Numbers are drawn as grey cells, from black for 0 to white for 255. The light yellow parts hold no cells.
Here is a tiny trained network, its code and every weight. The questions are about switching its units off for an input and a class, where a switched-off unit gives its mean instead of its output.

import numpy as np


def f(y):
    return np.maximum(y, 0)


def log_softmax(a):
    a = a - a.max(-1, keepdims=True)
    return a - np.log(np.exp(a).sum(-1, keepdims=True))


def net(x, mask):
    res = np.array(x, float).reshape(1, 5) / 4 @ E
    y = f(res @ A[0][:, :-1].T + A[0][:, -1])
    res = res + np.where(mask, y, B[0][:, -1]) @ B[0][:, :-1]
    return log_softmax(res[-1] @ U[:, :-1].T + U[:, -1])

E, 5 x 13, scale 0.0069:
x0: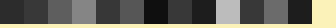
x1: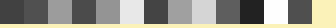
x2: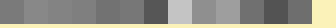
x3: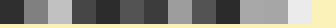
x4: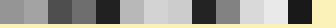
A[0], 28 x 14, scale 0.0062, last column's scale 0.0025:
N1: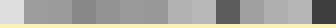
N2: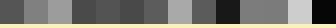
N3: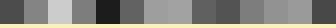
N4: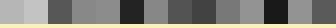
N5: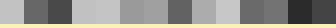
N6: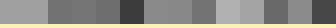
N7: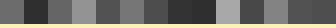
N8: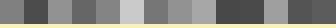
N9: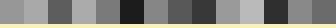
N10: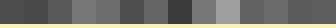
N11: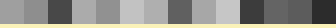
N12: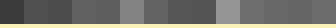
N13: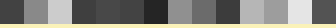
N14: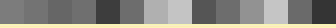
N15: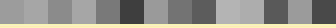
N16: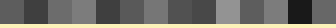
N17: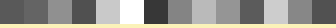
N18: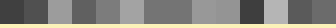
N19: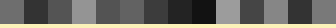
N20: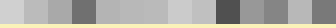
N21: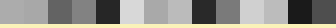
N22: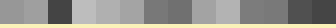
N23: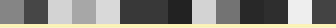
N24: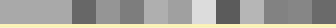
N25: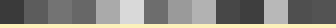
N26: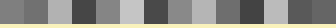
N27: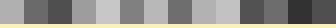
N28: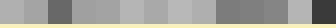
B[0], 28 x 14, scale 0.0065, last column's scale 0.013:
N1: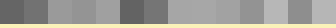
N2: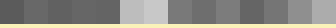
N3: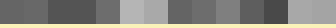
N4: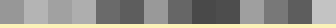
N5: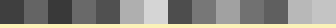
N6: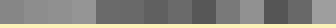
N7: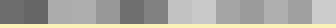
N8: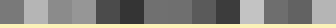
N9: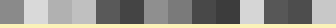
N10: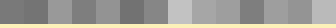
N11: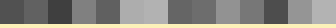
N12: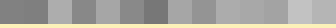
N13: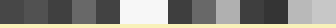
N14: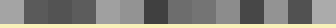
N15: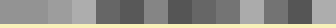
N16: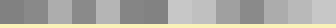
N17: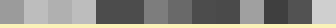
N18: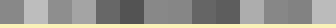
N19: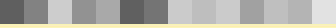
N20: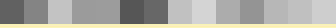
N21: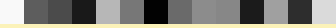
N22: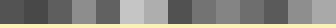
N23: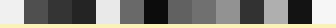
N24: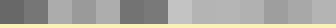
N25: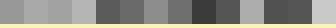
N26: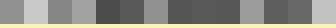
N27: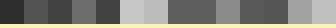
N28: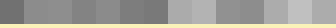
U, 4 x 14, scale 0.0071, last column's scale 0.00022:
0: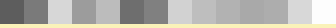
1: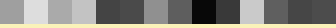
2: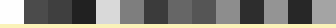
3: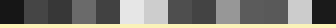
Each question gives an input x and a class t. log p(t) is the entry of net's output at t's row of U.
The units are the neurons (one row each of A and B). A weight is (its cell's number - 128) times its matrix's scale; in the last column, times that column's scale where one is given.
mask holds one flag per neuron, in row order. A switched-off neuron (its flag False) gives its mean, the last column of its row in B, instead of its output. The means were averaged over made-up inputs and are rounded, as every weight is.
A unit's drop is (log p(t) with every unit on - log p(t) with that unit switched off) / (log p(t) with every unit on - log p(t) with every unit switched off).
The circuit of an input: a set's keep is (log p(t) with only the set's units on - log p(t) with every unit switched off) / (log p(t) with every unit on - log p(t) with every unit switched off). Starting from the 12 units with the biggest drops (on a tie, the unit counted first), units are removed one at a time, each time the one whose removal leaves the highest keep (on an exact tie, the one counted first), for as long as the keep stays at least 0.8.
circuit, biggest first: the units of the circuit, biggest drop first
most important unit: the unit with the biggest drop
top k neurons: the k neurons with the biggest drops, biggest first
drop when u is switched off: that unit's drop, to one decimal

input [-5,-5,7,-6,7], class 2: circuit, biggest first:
N21
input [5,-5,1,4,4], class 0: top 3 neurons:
N19, N16, N17
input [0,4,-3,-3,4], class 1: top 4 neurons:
N23, N25, N8, N17
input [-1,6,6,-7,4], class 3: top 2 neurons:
N5, N27
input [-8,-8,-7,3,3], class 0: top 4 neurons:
N20, N24, N1, N17
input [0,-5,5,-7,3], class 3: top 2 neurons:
N5, N27
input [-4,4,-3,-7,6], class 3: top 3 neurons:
N23, N5, N27
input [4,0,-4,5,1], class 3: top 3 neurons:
N13, N20, N3
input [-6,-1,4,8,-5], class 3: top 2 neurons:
N13, N2
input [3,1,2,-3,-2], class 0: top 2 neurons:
N13, N21
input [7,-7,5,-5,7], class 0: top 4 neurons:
N19, N16, N23, N7
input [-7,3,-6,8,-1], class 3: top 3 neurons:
N13, N2, N19
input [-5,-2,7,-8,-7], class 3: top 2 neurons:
N27, N5
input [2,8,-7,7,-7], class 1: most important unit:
N17
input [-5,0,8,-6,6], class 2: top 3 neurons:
N21, N13, N19
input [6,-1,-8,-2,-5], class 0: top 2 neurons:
N19, N21
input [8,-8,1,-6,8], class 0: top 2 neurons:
N19, N16
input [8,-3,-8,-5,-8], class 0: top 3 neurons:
N19, N7, N21
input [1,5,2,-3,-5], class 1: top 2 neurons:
N21, N17
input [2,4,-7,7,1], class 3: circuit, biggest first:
N13
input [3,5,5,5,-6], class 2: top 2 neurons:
N23, N9
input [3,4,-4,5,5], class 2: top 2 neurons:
N21, N14
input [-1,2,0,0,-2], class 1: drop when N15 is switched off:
-0.1
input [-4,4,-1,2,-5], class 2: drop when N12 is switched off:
0.1
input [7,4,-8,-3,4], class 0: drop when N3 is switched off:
0.0
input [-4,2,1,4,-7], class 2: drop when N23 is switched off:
1.0
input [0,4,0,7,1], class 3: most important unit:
N13
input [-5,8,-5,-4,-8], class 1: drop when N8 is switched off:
0.2
